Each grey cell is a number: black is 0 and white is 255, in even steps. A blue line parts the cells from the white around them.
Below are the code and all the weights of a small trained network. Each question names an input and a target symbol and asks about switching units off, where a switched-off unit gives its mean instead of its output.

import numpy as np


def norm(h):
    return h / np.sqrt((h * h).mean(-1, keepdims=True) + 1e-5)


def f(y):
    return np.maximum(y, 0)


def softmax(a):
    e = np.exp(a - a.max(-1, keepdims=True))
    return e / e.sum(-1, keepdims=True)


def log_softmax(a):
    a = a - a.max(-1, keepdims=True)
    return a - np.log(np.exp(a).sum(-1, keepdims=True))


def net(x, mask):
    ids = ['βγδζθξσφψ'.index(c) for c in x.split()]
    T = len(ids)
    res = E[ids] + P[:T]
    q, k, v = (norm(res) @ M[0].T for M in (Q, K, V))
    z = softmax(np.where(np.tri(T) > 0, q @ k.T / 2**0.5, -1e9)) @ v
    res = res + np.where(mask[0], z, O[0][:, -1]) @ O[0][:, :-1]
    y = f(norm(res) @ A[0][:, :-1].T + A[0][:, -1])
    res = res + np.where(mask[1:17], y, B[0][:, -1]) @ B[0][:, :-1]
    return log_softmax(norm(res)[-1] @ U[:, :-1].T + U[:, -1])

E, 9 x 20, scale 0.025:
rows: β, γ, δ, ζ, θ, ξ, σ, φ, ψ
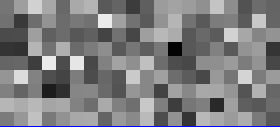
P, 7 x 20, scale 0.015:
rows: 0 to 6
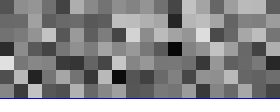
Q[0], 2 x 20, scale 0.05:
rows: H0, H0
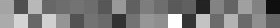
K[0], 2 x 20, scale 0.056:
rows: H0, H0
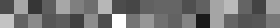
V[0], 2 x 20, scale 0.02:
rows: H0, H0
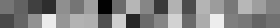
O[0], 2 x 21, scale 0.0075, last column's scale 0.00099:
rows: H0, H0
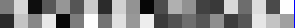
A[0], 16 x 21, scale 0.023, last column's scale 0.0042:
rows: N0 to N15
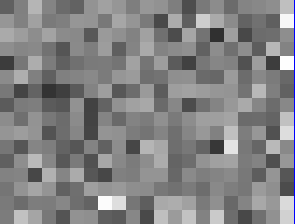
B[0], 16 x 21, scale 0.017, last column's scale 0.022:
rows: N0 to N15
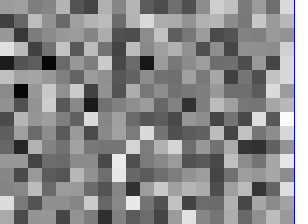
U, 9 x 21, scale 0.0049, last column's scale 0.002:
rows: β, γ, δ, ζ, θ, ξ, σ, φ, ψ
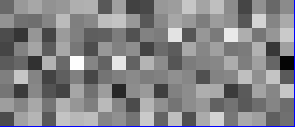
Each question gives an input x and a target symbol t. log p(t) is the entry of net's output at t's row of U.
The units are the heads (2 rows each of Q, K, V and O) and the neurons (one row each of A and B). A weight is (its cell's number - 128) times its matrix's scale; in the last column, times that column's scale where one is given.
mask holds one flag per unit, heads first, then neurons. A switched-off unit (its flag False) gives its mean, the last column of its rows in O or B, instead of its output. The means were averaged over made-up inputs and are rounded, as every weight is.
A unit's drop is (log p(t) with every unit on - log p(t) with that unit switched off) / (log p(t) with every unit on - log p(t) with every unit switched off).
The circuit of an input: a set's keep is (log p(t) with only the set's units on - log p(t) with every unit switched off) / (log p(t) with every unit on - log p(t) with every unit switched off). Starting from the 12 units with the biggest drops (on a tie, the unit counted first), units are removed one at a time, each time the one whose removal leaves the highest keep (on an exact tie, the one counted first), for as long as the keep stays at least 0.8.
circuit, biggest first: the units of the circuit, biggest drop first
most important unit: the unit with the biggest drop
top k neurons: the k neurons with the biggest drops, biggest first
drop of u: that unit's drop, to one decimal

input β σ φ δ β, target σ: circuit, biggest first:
[H0, N11, N13, N8]
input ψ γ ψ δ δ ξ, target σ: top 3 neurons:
[N11, N13, N5]
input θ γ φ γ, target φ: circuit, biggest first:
[H0]
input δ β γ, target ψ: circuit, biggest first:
[H0, N13, N0]
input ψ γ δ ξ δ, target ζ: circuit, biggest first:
[H0, N11, N8]
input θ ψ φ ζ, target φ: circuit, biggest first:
[H0, N8]
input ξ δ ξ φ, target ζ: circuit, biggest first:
[H0, N11]
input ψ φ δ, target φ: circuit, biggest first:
[H0, N8]
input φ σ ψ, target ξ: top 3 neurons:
[N8, N9, N5]
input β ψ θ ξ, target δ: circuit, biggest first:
[H0, N13, N8, N9]
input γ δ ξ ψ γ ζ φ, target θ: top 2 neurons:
[N9, N5]
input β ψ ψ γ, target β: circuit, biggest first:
[H0, N13, N5]
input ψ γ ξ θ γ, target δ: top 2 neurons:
[N13, N8]
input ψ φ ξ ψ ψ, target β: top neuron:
[N9]
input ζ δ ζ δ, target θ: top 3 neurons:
[N9, N8, N4]
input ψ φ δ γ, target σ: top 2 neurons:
[N11, N6]
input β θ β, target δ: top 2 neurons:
[N8, N13]
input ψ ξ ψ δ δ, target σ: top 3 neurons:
[N11, N13, N5]
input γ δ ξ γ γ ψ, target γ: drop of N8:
0.1
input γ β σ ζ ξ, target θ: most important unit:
H0
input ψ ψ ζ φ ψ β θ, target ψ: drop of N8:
0.1
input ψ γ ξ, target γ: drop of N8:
0.3
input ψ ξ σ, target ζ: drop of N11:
0.2
